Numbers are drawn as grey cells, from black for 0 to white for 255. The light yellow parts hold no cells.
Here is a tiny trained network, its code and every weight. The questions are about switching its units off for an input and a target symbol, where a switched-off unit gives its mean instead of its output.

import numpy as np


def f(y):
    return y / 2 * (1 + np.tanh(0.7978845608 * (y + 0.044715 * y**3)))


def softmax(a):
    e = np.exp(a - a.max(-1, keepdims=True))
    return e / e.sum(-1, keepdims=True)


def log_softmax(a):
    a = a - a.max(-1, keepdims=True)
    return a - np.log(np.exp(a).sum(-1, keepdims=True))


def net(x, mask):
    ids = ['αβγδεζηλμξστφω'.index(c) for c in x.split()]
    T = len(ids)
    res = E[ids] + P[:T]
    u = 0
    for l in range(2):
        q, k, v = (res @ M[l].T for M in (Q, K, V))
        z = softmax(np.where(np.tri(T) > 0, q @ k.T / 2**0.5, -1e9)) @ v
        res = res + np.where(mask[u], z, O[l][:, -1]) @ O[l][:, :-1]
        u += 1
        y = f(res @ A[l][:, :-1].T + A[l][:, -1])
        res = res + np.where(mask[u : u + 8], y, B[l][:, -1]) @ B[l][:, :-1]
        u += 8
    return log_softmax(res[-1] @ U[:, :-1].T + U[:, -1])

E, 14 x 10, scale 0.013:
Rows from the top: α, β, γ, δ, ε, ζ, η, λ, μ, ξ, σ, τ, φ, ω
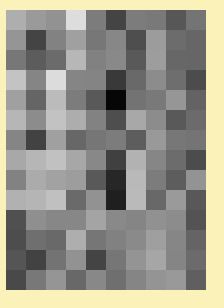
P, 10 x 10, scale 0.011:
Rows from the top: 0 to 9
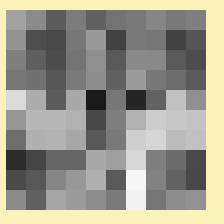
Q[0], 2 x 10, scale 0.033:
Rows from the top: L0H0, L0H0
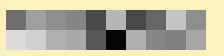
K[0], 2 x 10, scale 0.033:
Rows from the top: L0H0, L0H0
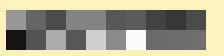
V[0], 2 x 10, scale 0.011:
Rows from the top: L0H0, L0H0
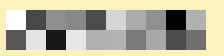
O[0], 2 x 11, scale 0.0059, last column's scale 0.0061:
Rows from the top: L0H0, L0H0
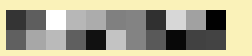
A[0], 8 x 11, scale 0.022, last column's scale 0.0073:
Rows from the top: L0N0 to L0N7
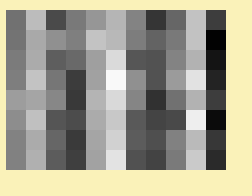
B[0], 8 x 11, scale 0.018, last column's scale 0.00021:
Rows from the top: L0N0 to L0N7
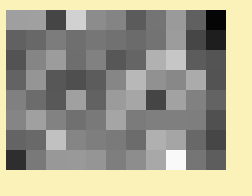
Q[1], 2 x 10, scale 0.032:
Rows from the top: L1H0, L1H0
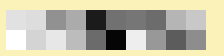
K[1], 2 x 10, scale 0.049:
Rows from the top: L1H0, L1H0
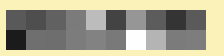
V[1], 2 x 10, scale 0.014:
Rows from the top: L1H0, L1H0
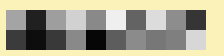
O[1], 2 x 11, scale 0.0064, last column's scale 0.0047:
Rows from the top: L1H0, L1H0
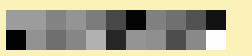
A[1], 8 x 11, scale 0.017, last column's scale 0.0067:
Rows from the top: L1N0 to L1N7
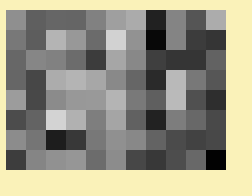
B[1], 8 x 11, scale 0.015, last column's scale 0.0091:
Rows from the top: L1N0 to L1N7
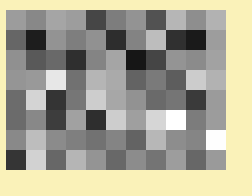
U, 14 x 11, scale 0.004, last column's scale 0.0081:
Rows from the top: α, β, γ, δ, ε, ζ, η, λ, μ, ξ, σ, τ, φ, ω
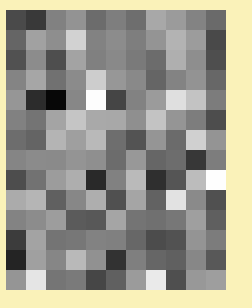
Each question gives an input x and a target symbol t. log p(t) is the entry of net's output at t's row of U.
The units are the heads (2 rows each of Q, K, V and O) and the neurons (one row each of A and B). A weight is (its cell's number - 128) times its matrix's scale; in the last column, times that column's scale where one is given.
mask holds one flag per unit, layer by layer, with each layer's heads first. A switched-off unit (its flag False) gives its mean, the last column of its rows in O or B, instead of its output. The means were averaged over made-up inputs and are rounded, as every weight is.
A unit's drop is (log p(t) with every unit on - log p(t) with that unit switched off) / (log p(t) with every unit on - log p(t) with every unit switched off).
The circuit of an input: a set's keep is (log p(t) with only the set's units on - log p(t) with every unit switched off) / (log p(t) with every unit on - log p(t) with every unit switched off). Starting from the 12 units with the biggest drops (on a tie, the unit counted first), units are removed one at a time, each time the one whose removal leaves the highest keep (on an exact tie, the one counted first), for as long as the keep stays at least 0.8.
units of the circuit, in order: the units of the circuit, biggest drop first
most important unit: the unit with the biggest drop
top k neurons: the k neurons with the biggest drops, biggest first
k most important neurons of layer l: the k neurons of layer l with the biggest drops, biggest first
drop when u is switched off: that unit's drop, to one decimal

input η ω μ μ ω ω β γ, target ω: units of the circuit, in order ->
[L1N6, L0H0]
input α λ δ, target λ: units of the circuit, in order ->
[L1H0, L0H0, L1N1, L1N4]
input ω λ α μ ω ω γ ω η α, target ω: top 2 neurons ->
[L1N6, L1N2]
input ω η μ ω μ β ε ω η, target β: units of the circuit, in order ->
[L0H0, L1N5, L1H0, L1N7]
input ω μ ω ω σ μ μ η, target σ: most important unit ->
L1N2
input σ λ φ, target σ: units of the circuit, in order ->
[L1N2, L0H0, L1H0]
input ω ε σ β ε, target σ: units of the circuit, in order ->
[L0H0, L1N2]
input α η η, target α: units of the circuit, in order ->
[L0H0, L1N1, L1N5]
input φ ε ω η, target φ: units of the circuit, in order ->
[L1H0, L1N7, L0H0]
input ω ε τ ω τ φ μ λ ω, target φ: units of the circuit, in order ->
[L1H0, L1N7]
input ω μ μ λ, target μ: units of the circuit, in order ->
[L1H0, L1N0, L0H0]
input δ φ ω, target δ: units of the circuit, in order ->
[L0H0, L1H0, L1N4, L1N3]
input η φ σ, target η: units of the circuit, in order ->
[L0H0, L1N3]
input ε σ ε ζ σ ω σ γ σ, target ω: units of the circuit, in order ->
[L0H0, L1N6]
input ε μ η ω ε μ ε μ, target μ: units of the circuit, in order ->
[L1H0, L0H0, L1N0, L1N6]
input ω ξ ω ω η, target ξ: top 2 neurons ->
[L1N4, L1N0]
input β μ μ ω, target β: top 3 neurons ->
[L1N5, L1N7, L1N3]
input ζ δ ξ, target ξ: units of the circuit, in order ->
[L1H0, L1N0, L1N4]
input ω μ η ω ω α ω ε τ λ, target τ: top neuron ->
[L1N2]
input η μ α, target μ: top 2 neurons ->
[L1N6, L1N0]
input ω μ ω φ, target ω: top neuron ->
[L1N6]
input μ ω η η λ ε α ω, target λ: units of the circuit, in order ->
[L1H0, L1N1, L1N4, L0H0]
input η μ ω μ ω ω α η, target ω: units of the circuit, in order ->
[L1N6, L0H0]
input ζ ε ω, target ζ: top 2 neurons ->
[L1N5, L1N3]
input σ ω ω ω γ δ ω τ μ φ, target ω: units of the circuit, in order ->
[L0H0, L1N6]
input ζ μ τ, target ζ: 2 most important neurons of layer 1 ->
[L1N5, L1N3]
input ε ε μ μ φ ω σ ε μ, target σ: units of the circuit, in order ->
[L0H0, L1N2]
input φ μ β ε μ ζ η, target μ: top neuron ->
[L1N6]
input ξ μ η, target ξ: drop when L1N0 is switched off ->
0.3
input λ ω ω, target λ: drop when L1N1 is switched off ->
0.7
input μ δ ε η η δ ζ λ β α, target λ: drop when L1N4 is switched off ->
0.2
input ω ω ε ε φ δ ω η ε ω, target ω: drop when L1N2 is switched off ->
0.1
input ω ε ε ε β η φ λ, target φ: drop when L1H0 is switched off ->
1.0
